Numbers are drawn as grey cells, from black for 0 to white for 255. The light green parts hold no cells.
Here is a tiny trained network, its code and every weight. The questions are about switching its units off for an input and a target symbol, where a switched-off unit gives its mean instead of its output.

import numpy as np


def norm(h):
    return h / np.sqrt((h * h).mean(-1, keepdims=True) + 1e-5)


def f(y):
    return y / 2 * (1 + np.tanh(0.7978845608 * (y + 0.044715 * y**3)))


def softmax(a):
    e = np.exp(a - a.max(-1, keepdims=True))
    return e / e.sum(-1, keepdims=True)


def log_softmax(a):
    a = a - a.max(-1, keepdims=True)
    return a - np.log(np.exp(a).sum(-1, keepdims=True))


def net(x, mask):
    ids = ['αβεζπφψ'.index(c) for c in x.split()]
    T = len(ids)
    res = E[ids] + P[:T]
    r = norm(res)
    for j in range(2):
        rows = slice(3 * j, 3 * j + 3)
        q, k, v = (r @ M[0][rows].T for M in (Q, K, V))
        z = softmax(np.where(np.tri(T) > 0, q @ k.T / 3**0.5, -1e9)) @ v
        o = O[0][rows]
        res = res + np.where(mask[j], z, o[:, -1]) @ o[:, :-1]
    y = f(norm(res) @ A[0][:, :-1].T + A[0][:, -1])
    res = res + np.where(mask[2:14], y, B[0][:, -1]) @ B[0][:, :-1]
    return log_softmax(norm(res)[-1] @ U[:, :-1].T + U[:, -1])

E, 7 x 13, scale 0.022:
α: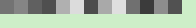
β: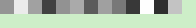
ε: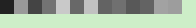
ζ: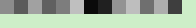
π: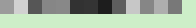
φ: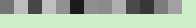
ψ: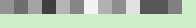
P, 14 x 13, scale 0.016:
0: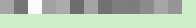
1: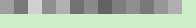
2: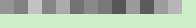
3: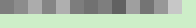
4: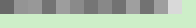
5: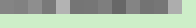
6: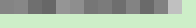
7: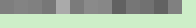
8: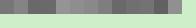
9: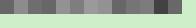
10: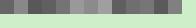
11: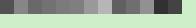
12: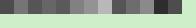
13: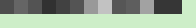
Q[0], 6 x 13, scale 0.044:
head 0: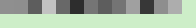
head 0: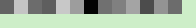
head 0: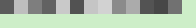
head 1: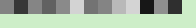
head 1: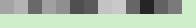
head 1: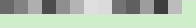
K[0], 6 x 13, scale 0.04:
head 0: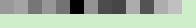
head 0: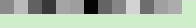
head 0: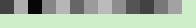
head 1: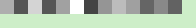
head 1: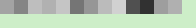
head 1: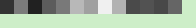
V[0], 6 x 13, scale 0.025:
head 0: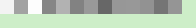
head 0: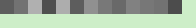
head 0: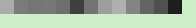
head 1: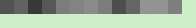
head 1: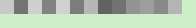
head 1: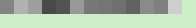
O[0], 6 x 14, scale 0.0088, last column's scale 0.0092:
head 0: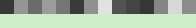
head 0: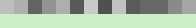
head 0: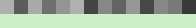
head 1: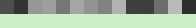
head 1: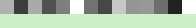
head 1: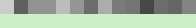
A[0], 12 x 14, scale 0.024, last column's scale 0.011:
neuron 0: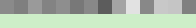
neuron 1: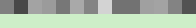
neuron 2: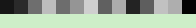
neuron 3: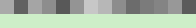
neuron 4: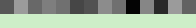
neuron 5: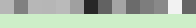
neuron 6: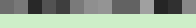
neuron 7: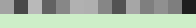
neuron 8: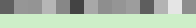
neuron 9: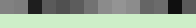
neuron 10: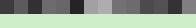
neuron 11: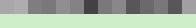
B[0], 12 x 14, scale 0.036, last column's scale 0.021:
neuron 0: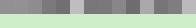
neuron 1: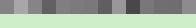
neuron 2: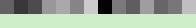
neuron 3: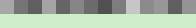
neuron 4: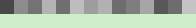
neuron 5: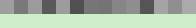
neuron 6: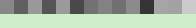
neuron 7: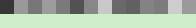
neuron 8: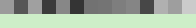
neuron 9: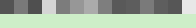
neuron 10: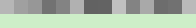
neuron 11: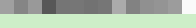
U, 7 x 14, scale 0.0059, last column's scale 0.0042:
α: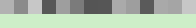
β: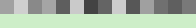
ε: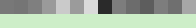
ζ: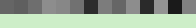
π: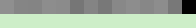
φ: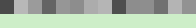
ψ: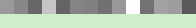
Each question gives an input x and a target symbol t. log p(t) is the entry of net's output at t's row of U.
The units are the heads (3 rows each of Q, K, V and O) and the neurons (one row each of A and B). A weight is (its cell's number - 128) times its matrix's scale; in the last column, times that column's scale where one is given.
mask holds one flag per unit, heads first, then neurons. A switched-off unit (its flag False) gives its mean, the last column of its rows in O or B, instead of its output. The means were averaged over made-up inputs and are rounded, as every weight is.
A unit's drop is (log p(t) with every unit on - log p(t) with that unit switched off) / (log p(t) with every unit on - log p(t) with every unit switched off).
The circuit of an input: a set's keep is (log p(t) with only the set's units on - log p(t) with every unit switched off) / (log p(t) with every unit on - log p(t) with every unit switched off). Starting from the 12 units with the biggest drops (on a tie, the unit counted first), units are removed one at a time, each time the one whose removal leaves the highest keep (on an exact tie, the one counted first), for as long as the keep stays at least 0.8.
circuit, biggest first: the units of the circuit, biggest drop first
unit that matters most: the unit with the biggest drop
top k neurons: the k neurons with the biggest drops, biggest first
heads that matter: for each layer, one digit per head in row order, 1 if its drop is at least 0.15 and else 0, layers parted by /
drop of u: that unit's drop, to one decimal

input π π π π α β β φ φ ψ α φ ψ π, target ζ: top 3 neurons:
(neuron 9; neuron 6; neuron 2)
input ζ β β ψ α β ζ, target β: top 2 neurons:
(neuron 8; neuron 2)
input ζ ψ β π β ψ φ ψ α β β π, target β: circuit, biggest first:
(head 0; neuron 10)
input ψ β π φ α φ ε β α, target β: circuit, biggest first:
(head 1; neuron 10)
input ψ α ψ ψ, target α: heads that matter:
10
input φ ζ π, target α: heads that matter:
10
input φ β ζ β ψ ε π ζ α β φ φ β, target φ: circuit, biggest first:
(head 1; neuron 4)
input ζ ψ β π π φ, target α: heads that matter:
00
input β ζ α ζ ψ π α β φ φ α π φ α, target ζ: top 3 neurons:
(neuron 9; neuron 2; neuron 6)
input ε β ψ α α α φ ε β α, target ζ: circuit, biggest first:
(neuron 9; neuron 6; neuron 2)
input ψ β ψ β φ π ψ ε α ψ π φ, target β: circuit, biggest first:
(neuron 10)
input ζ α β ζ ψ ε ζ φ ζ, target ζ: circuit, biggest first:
(neuron 9; neuron 2; neuron 10)
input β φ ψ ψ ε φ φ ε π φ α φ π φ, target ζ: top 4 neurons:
(neuron 9; neuron 2; neuron 6; neuron 4)
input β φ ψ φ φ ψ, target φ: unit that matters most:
neuron 7
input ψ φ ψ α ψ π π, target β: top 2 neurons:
(neuron 2; neuron 0)
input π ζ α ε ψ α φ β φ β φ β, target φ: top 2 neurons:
(neuron 4; neuron 8)
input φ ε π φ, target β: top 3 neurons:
(neuron 2; neuron 8; neuron 0)
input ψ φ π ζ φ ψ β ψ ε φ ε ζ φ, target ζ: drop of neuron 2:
0.2
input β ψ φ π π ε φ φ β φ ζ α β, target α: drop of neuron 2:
0.0
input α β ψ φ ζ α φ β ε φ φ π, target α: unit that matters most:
head 1
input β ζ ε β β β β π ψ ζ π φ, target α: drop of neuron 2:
0.1
